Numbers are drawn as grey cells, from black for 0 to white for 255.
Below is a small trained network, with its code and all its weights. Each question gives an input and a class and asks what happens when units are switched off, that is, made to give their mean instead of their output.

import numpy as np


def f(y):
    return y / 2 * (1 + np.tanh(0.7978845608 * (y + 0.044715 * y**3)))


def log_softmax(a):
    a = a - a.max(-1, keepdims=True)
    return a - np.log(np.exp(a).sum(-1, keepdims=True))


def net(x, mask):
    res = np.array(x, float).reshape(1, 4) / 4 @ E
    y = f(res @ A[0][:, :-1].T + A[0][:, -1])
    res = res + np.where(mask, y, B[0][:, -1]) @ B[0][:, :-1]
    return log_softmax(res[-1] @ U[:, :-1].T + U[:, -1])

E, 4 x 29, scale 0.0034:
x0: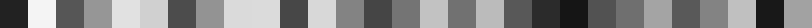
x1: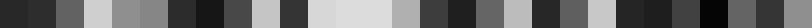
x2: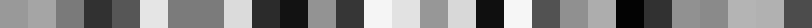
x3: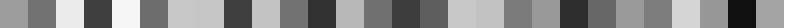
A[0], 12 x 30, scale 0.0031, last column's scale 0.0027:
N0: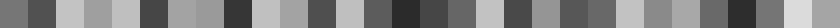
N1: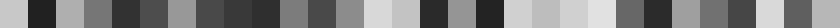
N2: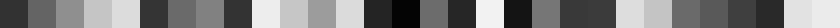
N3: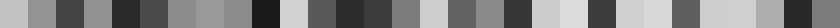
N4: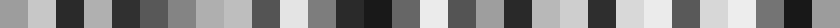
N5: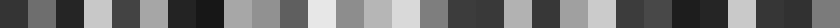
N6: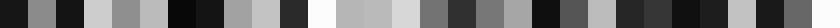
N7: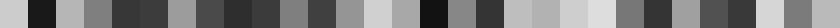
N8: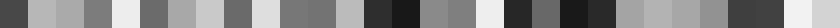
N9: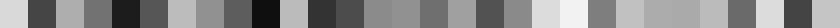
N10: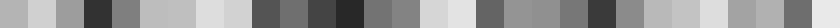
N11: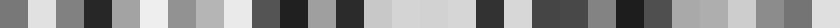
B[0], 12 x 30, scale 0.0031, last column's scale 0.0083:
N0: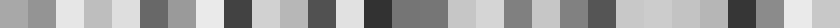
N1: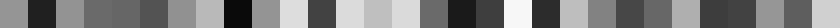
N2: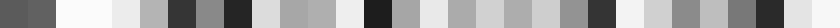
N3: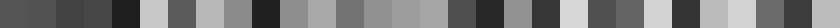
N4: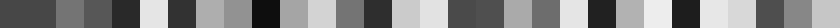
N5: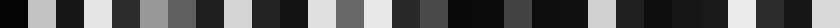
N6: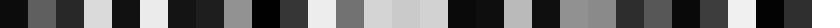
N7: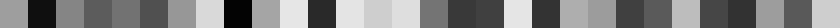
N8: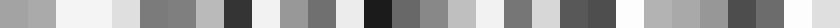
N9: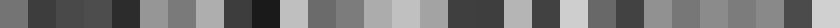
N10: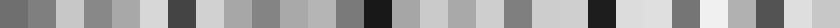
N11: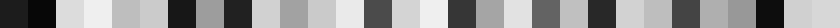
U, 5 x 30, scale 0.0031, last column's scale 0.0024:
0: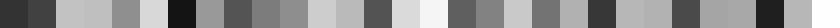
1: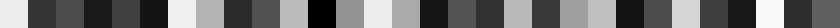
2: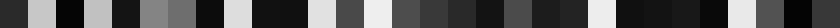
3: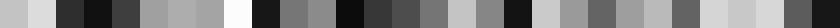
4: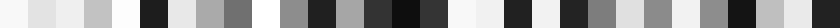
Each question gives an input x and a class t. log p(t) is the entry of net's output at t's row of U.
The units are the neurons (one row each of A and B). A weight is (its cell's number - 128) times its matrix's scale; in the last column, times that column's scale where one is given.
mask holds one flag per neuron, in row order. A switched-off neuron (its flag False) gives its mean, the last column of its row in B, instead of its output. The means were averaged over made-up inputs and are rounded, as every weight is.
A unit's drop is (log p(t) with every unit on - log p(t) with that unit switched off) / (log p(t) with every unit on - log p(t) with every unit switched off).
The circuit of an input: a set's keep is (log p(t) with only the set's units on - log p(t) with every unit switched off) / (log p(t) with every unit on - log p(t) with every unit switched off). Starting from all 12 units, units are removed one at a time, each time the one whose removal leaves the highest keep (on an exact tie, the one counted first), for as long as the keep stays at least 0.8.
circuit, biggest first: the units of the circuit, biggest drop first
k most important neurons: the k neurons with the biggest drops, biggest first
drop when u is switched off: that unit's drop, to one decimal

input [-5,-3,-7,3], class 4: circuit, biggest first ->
(N6 N0)
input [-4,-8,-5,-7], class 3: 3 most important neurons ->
(N11 N2 N6)
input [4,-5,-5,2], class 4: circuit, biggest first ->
(N6 N8)
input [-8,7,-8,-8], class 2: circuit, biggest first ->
(N5)
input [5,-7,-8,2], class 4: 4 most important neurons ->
(N8 N6 N0 N11)
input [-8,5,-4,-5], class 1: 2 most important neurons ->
(N7 N1)
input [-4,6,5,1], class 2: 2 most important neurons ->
(N5 N6)
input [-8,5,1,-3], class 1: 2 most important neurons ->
(N7 N1)
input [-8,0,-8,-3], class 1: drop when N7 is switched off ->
0.2
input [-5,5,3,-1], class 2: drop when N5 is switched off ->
0.4
